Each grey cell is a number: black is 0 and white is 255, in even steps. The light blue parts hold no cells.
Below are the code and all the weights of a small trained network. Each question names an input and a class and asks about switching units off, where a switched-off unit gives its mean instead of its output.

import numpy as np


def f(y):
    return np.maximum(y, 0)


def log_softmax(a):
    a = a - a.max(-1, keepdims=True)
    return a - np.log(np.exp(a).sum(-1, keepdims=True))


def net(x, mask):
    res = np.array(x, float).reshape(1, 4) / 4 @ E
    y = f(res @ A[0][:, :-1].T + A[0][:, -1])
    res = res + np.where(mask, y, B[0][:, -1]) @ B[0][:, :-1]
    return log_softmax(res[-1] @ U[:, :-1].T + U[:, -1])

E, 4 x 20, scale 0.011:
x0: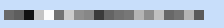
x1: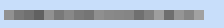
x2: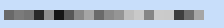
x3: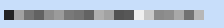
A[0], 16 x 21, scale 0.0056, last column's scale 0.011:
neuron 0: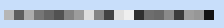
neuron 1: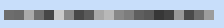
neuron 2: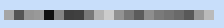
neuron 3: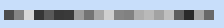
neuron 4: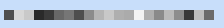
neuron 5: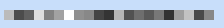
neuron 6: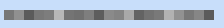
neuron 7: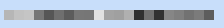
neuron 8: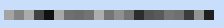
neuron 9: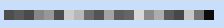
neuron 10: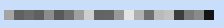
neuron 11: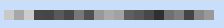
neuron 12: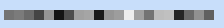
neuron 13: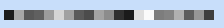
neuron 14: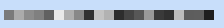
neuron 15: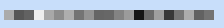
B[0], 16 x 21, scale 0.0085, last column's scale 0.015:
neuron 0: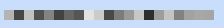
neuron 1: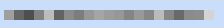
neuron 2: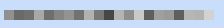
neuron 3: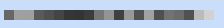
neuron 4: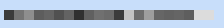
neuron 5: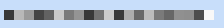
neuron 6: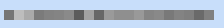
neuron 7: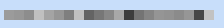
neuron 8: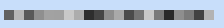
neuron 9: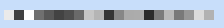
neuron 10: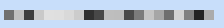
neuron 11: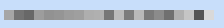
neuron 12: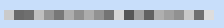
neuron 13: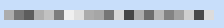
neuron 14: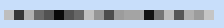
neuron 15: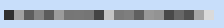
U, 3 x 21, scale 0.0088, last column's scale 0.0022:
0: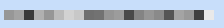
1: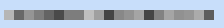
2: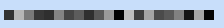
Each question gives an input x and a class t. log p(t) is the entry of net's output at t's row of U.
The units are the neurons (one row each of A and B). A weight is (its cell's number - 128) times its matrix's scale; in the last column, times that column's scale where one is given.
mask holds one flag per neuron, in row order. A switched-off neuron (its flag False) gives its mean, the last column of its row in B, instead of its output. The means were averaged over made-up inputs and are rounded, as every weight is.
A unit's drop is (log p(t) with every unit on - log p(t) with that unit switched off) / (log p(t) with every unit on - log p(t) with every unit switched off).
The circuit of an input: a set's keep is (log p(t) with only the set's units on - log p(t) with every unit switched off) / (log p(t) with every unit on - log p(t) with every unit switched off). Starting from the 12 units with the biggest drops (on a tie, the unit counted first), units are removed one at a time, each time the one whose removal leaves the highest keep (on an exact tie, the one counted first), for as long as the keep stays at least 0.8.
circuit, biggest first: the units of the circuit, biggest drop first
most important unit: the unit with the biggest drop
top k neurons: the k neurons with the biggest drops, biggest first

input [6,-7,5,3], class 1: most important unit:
neuron 9
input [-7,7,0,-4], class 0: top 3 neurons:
[neuron 8; neuron 7; neuron 14]
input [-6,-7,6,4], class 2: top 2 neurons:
[neuron 3; neuron 4]
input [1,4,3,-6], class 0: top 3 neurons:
[neuron 10; neuron 14; neuron 9]
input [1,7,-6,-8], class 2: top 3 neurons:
[neuron 5; neuron 13; neuron 15]
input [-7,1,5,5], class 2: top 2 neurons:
[neuron 3; neuron 4]
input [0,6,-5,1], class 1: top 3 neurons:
[neuron 14; neuron 10; neuron 8]
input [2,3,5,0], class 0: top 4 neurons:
[neuron 10; neuron 14; neuron 0; neuron 2]
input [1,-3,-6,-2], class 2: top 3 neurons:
[neuron 13; neuron 12; neuron 5]
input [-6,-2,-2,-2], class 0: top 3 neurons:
[neuron 8; neuron 7; neuron 9]
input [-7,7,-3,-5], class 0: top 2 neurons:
[neuron 8; neuron 7]
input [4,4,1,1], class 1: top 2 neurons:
[neuron 10; neuron 8]
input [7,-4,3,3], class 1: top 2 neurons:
[neuron 9; neuron 8]
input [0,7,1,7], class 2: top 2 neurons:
[neuron 4; neuron 12]
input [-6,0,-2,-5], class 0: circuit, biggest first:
[neuron 8]
